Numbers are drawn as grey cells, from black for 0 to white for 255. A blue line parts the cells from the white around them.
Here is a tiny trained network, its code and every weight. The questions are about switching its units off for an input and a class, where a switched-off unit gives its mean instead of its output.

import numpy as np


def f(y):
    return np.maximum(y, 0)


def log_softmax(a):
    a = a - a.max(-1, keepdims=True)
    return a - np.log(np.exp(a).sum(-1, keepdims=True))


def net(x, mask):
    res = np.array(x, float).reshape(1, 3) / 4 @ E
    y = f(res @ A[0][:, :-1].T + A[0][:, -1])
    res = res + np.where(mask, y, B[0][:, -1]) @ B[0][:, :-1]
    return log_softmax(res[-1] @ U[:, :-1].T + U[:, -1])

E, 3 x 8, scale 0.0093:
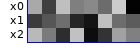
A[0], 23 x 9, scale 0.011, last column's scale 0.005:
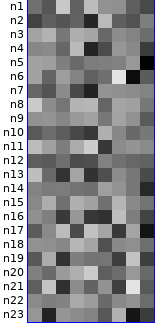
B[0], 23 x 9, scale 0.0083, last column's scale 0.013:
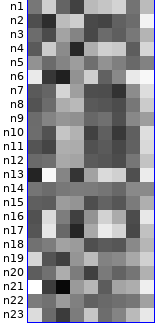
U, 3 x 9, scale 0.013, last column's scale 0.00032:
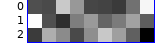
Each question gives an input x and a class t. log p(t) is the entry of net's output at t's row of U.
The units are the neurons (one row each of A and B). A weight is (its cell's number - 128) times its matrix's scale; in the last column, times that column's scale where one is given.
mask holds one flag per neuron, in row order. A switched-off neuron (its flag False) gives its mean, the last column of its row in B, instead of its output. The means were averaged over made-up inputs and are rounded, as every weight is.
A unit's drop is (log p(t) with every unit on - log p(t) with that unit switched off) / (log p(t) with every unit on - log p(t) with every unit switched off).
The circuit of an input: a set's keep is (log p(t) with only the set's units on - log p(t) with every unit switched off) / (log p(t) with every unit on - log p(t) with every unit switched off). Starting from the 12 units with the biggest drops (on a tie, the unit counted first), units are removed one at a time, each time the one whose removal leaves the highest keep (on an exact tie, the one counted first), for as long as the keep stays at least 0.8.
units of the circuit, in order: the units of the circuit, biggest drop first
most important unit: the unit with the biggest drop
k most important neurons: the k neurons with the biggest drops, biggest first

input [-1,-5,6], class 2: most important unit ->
n13
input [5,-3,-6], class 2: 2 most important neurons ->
[n21 n1]
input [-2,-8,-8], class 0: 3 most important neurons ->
[n11 n13 n16]
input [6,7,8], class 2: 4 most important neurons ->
[n13 n16 n4 n11]
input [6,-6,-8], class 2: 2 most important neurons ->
[n1 n17]
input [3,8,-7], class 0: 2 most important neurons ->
[n2 n10]
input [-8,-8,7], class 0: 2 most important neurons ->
[n11 n8]
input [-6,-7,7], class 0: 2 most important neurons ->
[n11 n8]
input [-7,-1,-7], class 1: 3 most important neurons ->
[n21 n13 n19]
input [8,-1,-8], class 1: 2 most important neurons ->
[n6 n23]
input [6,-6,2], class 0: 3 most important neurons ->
[n11 n21 n8]
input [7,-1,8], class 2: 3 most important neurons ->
[n13 n16 n4]
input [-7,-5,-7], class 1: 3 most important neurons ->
[n21 n13 n19]
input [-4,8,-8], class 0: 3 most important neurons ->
[n2 n10 n13]
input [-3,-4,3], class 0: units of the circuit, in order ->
[n6]
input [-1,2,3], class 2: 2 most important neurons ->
[n11 n8]
